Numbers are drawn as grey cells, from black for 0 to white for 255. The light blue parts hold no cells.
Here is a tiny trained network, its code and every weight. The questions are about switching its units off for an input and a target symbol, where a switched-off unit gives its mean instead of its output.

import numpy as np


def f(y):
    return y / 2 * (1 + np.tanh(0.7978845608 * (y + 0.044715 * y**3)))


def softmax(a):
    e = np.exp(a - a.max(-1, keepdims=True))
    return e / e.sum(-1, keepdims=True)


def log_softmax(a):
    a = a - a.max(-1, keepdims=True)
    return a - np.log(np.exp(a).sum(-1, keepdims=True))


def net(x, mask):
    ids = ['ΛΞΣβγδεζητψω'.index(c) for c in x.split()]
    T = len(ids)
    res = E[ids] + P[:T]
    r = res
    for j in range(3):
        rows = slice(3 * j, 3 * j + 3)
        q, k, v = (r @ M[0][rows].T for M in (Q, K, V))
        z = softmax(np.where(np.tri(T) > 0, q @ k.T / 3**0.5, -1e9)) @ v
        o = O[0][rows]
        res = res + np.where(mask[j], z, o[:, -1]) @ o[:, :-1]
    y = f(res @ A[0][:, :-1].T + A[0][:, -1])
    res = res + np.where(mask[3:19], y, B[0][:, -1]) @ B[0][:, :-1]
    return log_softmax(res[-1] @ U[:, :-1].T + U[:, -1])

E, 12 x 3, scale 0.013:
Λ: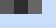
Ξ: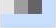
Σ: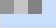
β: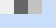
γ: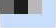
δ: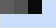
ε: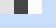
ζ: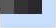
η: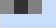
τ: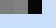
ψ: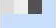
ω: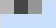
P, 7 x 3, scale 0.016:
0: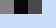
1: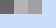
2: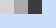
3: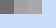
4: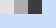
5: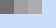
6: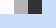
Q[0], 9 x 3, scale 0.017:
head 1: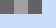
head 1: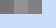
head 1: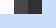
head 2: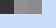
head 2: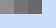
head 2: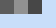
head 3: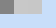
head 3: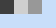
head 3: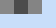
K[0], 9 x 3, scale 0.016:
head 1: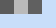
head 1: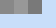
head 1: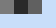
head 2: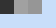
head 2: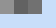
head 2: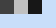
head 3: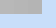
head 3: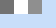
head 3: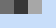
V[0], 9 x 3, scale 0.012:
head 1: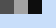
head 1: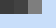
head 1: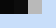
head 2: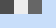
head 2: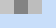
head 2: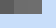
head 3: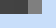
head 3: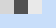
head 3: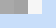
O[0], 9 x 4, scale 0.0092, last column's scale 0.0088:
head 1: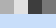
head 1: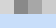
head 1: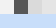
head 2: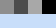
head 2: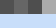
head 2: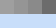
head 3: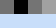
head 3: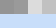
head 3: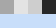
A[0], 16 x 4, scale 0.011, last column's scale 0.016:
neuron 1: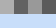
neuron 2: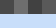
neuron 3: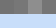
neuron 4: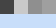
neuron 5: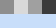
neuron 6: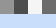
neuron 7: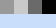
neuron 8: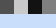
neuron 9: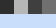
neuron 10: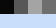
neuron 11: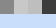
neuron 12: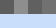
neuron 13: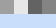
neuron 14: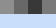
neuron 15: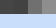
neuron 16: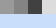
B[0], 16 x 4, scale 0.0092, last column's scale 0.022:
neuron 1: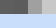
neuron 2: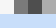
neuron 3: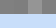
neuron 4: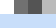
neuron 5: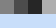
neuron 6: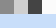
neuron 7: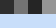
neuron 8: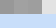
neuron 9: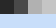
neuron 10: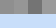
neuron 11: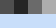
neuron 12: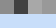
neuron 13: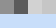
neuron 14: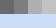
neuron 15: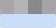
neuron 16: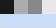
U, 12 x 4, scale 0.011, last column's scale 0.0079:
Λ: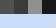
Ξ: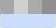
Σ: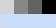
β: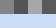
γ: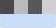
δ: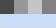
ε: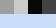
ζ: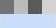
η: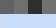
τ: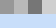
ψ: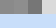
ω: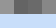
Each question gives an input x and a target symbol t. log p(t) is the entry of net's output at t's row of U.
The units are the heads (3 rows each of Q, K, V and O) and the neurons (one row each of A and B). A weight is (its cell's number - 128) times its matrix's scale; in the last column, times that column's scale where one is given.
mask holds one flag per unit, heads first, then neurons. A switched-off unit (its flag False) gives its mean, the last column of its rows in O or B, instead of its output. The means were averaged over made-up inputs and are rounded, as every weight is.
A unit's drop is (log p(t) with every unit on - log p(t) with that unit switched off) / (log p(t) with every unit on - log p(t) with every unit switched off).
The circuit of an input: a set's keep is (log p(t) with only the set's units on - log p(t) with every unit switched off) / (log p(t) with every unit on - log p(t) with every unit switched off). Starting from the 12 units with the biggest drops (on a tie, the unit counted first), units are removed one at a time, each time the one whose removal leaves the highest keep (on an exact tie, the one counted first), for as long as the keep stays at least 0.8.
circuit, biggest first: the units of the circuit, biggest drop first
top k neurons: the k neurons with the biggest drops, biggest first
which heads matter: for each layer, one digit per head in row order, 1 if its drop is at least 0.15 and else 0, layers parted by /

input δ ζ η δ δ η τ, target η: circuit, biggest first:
[head 3]
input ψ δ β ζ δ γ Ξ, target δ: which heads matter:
100
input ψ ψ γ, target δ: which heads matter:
101
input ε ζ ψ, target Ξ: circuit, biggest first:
[head 3; neuron 13]
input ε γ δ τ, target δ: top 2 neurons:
[neuron 9; neuron 6]
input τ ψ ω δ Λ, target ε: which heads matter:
101
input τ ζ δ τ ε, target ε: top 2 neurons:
[neuron 2; neuron 9]
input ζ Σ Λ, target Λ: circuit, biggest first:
[head 3; neuron 6]
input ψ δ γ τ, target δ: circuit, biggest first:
[neuron 6; head 1; neuron 9; neuron 5]
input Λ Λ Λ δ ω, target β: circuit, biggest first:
[head 3; head 1; neuron 1]
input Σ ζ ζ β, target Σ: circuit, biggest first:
[head 3; neuron 4; neuron 16; neuron 5]
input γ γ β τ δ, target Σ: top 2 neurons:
[neuron 6; neuron 9]
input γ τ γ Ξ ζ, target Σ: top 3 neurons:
[neuron 6; neuron 9; neuron 16]
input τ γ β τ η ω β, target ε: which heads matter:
111
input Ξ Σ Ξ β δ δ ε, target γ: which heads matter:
100
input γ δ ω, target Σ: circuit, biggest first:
[head 1]
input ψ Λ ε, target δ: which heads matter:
110
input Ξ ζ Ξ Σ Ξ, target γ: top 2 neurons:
[neuron 16; neuron 4]
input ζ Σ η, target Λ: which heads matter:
101
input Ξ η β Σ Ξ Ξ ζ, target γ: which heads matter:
100
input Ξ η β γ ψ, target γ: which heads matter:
101
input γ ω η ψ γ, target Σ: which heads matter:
101
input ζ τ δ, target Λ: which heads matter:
111
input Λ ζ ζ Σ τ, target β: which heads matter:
101
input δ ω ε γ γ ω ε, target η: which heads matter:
011
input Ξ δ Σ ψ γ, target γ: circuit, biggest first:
[head 1; neuron 4]
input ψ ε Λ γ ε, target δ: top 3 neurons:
[neuron 6; neuron 9; neuron 13]
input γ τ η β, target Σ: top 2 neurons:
[neuron 6; neuron 5]
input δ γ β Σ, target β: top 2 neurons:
[neuron 4; neuron 6]
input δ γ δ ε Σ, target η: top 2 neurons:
[neuron 7; neuron 5]
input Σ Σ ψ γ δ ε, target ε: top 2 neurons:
[neuron 6; neuron 5]
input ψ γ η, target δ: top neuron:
[neuron 9]
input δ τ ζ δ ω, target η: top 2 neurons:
[neuron 16; neuron 6]
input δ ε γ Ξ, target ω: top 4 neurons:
[neuron 13; neuron 11; neuron 5; neuron 7]
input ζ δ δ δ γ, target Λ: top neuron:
[neuron 6]
